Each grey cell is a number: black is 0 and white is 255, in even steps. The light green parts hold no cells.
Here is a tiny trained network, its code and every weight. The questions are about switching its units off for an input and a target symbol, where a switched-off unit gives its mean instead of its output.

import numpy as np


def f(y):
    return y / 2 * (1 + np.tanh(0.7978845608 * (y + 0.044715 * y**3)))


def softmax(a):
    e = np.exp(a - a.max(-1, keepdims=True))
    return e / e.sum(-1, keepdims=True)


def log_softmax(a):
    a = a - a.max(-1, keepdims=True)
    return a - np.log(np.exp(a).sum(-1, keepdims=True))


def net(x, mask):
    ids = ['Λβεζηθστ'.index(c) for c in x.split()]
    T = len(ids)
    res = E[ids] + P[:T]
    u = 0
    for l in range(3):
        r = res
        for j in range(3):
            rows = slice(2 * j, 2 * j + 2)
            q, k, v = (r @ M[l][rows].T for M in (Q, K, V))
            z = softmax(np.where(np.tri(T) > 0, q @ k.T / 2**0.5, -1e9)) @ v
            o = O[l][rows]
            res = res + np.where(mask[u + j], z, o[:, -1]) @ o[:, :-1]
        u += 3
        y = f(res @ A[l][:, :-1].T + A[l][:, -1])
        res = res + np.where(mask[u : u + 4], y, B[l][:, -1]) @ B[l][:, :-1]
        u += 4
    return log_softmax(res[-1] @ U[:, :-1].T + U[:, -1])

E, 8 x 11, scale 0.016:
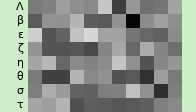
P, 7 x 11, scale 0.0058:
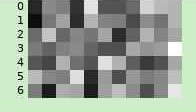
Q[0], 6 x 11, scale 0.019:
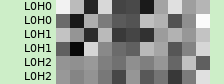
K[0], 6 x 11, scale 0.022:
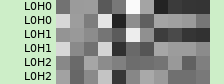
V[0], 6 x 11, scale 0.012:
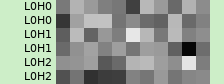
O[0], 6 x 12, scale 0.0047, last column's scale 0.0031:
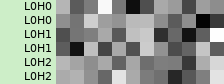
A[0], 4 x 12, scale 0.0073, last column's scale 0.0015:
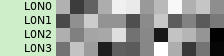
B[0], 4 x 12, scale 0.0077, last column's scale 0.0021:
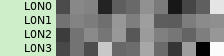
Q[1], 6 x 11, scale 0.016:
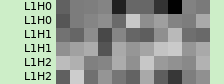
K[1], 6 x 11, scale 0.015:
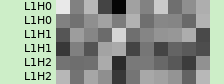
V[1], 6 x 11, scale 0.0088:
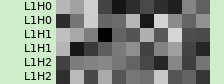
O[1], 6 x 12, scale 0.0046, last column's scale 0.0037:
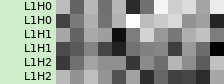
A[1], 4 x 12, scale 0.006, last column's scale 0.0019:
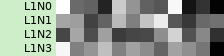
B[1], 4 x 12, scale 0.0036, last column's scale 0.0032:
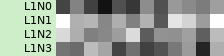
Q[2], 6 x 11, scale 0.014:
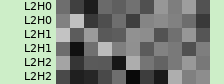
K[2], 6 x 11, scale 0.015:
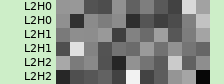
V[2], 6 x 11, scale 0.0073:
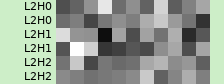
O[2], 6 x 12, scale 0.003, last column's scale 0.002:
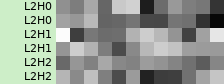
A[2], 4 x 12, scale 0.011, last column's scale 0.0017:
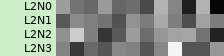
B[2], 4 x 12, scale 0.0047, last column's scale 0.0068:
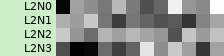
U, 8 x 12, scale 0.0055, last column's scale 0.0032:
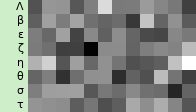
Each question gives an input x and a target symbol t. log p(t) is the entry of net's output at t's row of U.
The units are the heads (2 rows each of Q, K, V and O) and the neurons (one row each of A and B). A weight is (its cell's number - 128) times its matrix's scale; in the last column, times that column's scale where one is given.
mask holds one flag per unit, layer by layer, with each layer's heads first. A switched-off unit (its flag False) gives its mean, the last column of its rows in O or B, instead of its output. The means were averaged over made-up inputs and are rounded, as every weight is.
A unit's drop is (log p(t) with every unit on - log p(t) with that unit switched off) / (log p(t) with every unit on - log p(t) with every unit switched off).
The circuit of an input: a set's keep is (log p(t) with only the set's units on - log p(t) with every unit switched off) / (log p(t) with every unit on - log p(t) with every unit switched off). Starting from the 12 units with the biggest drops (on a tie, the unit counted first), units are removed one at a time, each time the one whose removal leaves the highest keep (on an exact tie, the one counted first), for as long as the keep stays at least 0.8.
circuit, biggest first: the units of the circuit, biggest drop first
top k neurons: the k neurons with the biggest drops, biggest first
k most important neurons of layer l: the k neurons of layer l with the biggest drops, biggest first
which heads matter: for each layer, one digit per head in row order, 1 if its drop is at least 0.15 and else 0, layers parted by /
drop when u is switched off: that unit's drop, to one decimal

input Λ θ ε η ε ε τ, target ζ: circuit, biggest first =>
(L0H2, L0H0)
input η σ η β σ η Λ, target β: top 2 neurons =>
(L2N0, L0N3)
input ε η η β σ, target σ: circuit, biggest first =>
(L0H0, L0N3)
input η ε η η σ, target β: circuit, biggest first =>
(L0H0, L2N0)
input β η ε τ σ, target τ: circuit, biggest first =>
(L1H0, L0H1, L0N3)
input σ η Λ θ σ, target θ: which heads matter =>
010 / 000 / 010
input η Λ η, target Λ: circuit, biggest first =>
(L0H0, L1H0, L0N3)
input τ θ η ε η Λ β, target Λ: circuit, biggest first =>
(L1H0, L0H0)
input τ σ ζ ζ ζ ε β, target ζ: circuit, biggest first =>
(L1H1, L0H2)
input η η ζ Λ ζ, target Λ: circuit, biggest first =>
(L0H0, L1H0)
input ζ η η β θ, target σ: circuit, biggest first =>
(L0H0)
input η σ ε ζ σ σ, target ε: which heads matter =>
010 / 000 / 000
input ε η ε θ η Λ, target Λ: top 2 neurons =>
(L2N0, L0N0)
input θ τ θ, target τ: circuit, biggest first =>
(L1H0, L0H1)
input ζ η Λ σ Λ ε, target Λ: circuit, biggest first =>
(L1H0, L0H0)
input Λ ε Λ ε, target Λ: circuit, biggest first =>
(L1H0, L0N0, L0H0)
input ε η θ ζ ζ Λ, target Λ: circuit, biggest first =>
(L1H0)
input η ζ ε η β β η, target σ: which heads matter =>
110 / 000 / 000
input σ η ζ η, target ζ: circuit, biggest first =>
(L0H0, L1H1)
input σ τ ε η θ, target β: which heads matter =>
100 / 010 / 000
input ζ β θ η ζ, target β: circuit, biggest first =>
(L0H0, L2N0, L1H1)
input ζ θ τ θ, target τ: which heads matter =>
000 / 100 / 000
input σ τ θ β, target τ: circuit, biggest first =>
(L1H0)
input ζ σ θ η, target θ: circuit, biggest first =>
(L2H1, L1H1, L0H1)
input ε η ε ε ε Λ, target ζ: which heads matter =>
101 / 000 / 000
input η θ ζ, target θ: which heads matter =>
110 / 000 / 010
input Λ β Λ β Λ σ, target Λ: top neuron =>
(L1N1)
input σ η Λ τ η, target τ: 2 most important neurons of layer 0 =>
(L0N0, L0N3)
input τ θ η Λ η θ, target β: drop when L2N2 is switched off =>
0.1
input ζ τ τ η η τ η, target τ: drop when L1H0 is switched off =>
0.4
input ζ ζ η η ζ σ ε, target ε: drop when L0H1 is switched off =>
0.3
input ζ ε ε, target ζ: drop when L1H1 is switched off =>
0.4
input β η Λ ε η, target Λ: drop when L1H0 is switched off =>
0.8
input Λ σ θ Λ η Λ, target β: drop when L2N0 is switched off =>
0.5
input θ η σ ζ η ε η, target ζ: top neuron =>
(L0N0)
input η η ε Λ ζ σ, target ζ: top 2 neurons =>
(L0N3, L0N0)
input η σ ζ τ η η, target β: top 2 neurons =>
(L2N0, L2N2)
